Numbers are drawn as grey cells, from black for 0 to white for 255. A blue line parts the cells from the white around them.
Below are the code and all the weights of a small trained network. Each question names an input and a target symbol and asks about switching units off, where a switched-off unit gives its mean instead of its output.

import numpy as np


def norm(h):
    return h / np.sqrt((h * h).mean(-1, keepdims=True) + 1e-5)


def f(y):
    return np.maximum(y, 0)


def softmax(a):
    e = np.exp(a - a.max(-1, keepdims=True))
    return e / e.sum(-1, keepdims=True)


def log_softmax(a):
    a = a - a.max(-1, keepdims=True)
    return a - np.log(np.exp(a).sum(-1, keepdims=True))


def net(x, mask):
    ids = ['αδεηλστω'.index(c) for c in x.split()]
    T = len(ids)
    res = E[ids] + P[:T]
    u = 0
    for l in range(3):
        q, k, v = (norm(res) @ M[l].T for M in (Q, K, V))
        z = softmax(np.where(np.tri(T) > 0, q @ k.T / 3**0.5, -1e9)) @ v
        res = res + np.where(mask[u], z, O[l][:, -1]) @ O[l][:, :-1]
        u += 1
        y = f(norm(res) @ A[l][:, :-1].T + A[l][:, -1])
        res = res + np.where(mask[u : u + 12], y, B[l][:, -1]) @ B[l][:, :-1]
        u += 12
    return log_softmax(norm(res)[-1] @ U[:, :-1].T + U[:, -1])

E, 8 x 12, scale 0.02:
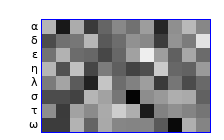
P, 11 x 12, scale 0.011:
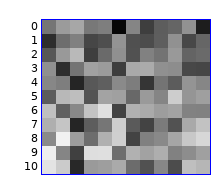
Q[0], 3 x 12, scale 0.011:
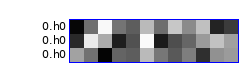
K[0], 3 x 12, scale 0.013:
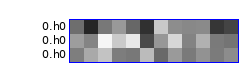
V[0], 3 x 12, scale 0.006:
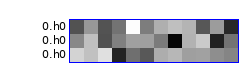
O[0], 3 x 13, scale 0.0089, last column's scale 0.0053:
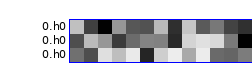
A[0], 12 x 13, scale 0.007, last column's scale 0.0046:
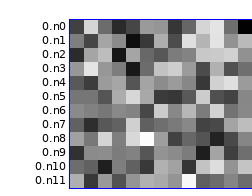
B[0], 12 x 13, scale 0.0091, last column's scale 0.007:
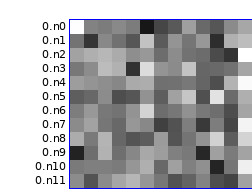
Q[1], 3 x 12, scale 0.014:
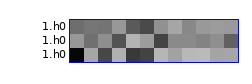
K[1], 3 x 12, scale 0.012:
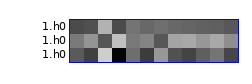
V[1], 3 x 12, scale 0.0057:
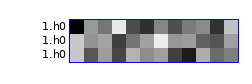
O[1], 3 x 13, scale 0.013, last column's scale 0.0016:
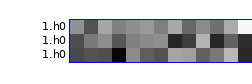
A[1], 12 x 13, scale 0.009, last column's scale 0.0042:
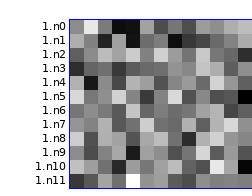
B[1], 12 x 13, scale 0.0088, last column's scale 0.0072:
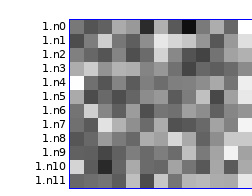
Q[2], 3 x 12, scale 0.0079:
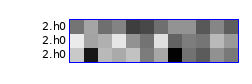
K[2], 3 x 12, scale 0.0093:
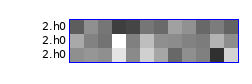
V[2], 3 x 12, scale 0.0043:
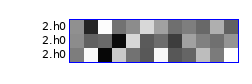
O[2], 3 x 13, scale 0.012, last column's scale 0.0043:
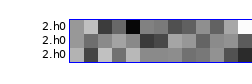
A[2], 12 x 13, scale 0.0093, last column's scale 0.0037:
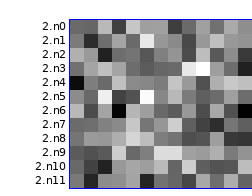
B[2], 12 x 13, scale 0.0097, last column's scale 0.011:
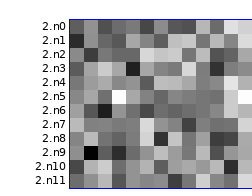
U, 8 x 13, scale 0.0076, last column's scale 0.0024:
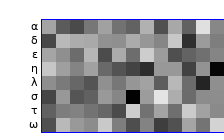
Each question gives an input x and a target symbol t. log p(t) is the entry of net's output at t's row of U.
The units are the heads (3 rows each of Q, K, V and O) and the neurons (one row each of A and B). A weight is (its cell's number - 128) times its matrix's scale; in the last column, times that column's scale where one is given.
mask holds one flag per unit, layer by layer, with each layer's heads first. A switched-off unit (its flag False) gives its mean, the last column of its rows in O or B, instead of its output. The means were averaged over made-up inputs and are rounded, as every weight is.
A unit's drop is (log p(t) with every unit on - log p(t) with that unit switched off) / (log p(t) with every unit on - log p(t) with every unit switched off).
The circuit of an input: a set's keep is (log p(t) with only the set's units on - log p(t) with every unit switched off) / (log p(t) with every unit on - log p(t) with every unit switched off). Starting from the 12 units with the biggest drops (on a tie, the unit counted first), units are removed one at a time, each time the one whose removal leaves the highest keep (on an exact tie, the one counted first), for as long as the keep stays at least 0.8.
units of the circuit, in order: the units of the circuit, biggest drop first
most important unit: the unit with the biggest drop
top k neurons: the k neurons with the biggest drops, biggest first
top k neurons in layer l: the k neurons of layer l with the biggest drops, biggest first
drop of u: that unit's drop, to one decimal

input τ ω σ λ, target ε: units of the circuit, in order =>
0.h0, 1.h0
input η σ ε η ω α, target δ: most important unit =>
0.n2
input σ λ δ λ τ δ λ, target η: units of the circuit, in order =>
0.h0, 0.n0
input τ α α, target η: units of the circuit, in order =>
0.h0, 0.n0
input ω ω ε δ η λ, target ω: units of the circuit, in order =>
0.h0, 1.n0
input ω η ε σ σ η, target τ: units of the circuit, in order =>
0.h0, 1.n0, 1.n1
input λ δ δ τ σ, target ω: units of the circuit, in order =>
0.h0, 1.n5
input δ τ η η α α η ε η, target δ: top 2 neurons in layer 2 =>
2.n3, 2.n6
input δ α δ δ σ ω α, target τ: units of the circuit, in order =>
0.h0, 1.n1
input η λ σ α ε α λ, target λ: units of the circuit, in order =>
0.h0, 2.n5, 2.n10
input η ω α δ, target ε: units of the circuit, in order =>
0.h0, 2.n0
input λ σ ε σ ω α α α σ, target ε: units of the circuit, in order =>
1.h0, 2.n0
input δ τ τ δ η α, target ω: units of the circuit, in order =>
0.h0, 1.n0, 1.n5
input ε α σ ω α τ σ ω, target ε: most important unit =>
1.h0
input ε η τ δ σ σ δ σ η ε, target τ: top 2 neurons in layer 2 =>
2.n8, 2.n7
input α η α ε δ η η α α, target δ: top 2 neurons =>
0.n7, 0.n2
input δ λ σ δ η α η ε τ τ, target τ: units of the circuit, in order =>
0.n8, 0.n5
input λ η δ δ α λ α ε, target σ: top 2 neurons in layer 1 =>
1.n9, 1.n1
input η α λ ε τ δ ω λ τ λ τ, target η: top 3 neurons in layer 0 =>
0.n0, 0.n2, 0.n11
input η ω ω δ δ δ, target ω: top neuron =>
1.n0
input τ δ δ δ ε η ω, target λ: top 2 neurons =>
2.n5, 0.n3
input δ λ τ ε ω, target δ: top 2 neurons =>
0.n3, 1.n1
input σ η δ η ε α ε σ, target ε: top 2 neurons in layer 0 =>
0.n7, 0.n5
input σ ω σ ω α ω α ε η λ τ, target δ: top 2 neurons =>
0.n2, 2.n3
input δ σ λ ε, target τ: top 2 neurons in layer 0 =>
0.n2, 0.n7
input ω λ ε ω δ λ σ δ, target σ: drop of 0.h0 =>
1.0
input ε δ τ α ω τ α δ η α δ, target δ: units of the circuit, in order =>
0.h0
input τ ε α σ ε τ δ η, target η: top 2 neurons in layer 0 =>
0.n0, 0.n2
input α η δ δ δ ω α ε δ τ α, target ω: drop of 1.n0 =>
0.2
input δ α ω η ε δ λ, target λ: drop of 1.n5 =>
-0.1
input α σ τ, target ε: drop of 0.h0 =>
0.2
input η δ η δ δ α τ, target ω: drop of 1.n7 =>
0.3
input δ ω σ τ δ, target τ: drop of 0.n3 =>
0.0
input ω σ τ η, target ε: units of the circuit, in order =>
1.h0
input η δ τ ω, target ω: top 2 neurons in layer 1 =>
1.n7, 1.n5
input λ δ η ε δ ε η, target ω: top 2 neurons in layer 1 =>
1.n0, 1.n5
